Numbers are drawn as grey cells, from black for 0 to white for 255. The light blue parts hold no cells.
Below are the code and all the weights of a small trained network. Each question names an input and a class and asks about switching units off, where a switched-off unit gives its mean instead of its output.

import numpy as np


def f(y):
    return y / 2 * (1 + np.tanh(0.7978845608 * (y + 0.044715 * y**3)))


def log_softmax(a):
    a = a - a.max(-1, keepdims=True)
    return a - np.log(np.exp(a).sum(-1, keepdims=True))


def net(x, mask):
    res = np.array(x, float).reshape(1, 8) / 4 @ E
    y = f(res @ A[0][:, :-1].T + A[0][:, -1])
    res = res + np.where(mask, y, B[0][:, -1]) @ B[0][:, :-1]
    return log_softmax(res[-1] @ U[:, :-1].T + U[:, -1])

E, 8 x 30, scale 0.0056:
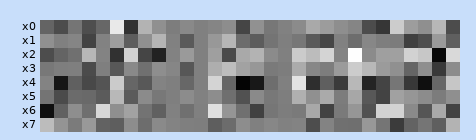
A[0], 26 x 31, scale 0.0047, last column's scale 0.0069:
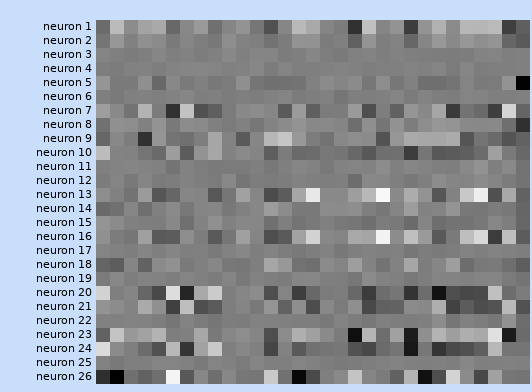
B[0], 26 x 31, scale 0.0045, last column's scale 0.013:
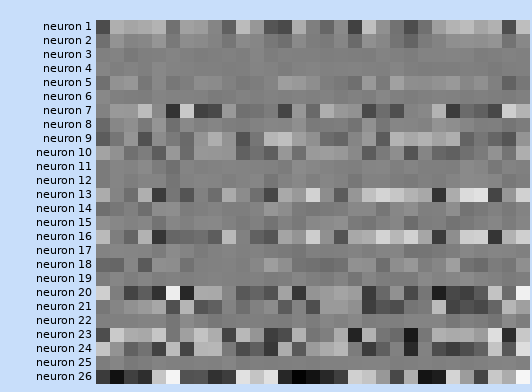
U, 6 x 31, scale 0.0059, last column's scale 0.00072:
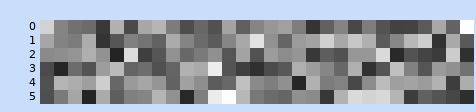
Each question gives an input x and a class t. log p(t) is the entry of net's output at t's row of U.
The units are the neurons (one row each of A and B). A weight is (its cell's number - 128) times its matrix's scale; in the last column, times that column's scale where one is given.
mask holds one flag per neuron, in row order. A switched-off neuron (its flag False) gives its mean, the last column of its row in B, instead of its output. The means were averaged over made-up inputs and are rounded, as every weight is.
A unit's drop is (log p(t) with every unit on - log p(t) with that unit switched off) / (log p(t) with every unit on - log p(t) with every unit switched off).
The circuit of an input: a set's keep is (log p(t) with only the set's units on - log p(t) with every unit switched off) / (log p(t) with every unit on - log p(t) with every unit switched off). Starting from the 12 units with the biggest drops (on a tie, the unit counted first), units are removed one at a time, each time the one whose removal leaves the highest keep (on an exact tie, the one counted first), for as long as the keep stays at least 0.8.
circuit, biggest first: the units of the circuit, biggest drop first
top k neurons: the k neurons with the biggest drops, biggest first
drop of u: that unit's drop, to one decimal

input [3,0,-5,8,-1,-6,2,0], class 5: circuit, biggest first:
[neuron 9; neuron 20]
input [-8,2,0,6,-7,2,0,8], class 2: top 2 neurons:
[neuron 7; neuron 21]
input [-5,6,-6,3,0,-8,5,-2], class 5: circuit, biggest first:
[neuron 9]
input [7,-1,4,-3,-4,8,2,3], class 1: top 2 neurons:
[neuron 13; neuron 16]
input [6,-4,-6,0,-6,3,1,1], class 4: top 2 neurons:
[neuron 23; neuron 1]
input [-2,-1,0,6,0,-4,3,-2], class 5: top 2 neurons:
[neuron 26; neuron 9]
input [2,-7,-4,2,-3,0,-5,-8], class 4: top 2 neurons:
[neuron 23; neuron 1]
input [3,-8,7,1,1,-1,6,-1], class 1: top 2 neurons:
[neuron 16; neuron 13]
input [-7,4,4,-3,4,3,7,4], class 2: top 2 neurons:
[neuron 7; neuron 21]
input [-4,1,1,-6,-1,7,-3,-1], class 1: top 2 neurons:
[neuron 26; neuron 20]
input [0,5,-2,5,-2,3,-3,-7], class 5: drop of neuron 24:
0.2
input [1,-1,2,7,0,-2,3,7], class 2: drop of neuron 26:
0.1
